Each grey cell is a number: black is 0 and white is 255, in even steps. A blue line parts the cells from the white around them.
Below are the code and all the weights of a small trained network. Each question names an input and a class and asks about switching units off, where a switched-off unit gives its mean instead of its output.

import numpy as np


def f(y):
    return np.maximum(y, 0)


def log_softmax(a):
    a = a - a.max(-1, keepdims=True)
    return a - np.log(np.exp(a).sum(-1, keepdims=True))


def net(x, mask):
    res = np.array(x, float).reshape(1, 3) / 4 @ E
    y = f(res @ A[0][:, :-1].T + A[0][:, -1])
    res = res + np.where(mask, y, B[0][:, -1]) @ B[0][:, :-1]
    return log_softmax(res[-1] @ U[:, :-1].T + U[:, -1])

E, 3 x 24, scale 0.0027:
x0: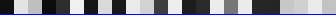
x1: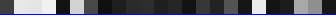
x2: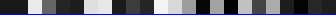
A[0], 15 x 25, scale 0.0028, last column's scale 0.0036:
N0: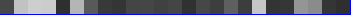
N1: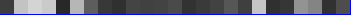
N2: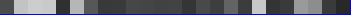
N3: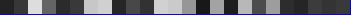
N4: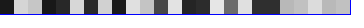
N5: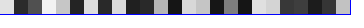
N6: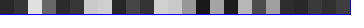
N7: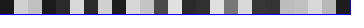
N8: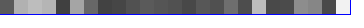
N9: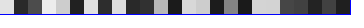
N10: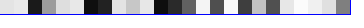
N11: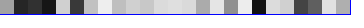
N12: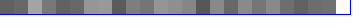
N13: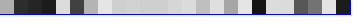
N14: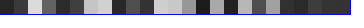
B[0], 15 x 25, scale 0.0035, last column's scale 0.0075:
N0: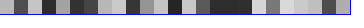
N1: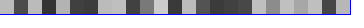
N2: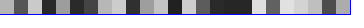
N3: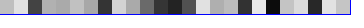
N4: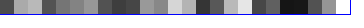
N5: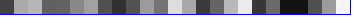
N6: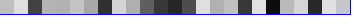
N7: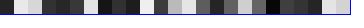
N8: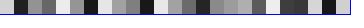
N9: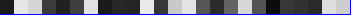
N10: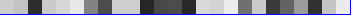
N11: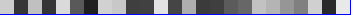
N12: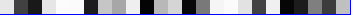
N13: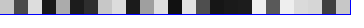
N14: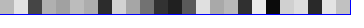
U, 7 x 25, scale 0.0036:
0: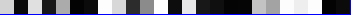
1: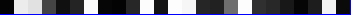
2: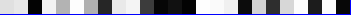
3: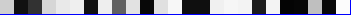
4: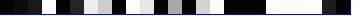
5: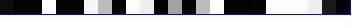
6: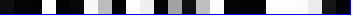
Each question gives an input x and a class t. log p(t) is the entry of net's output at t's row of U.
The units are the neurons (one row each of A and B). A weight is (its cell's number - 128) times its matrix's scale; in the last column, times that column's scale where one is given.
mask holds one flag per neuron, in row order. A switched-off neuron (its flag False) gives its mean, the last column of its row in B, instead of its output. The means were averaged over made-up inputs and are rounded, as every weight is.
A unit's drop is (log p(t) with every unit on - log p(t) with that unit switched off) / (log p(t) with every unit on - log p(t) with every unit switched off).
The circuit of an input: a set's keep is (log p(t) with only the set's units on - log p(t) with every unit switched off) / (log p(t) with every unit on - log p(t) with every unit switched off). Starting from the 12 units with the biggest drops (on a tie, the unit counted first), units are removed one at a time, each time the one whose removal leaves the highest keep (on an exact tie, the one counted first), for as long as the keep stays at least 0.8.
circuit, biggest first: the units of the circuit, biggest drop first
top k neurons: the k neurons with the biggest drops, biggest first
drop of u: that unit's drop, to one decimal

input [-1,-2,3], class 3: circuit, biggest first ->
[N7]
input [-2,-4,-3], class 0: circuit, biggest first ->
[N13, N11]
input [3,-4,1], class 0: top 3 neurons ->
[N13, N11, N5]
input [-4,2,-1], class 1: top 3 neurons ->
[N9, N5, N11]
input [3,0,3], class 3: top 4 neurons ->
[N9, N12, N5, N10]
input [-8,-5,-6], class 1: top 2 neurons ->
[N9, N5]
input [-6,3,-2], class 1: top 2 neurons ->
[N9, N5]
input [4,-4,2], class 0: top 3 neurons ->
[N11, N5, N13]
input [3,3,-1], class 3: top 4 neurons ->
[N9, N13, N8, N11]
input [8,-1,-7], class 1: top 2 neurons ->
[N7, N4]
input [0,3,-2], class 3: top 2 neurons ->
[N13, N11]
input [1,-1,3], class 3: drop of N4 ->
-0.1
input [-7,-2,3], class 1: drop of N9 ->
0.2
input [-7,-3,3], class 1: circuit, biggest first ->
[N9]
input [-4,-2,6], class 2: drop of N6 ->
0.1
